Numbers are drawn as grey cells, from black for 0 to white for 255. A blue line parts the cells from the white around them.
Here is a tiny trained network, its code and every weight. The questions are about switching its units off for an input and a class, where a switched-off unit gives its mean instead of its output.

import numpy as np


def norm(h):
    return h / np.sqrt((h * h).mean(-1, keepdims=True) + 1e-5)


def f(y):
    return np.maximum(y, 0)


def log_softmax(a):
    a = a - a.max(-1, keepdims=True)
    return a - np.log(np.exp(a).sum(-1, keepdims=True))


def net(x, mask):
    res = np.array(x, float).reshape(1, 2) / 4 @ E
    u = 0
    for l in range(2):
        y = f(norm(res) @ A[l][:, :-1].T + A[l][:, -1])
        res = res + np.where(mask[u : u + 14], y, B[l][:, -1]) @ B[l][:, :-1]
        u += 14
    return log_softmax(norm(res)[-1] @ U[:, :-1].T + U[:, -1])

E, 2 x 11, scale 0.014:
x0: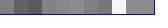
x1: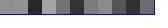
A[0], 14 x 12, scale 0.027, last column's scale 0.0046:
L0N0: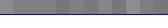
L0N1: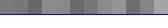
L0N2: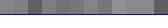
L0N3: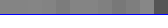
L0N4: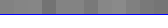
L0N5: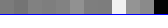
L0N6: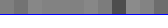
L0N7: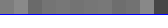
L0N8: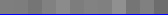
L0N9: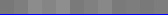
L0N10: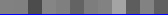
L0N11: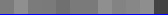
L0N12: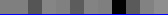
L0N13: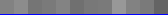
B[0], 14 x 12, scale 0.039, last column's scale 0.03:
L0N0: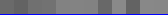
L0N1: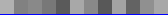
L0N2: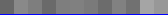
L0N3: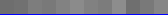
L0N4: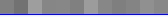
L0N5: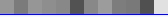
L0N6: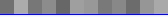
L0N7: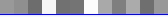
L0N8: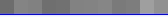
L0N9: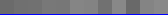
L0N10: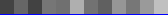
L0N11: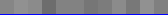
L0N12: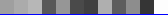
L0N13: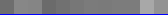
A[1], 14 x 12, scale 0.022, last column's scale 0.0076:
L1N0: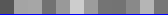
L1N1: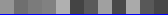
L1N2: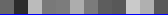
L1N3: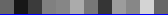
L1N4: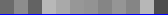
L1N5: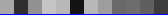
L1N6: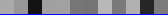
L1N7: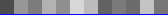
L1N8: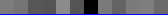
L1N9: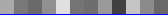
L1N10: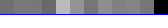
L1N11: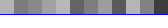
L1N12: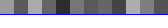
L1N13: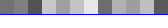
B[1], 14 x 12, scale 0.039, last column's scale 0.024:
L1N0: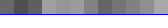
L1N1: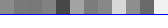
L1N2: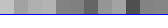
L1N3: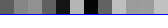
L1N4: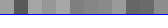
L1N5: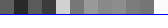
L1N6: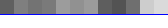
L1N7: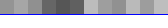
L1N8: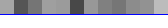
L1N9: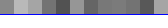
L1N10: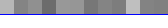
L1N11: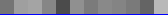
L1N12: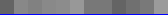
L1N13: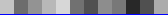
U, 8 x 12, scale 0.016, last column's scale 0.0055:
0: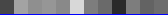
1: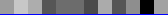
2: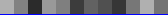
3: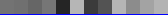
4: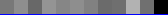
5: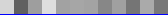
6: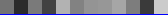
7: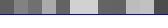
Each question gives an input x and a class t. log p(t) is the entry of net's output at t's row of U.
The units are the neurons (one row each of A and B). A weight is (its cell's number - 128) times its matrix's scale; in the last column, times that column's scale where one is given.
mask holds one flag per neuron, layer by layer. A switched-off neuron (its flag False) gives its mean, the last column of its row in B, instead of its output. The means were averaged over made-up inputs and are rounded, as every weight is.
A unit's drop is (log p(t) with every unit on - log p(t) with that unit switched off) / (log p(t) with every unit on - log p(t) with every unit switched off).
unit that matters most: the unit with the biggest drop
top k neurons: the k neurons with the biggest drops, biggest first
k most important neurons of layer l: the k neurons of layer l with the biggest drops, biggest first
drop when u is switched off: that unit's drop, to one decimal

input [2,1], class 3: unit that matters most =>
L0N12
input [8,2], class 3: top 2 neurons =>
L0N10, L0N12
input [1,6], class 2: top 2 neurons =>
L0N10, L0N12
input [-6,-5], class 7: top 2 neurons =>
L0N12, L0N5
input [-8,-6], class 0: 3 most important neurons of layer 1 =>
L1N5, L1N1, L1N3
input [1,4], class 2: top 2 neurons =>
L0N10, L0N12
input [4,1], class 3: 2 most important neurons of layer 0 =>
L0N10, L0N12
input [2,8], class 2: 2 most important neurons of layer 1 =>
L1N8, L1N5
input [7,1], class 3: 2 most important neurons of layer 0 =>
L0N10, L0N12
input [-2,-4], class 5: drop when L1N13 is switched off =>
0.1
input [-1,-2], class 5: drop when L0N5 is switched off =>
1.0
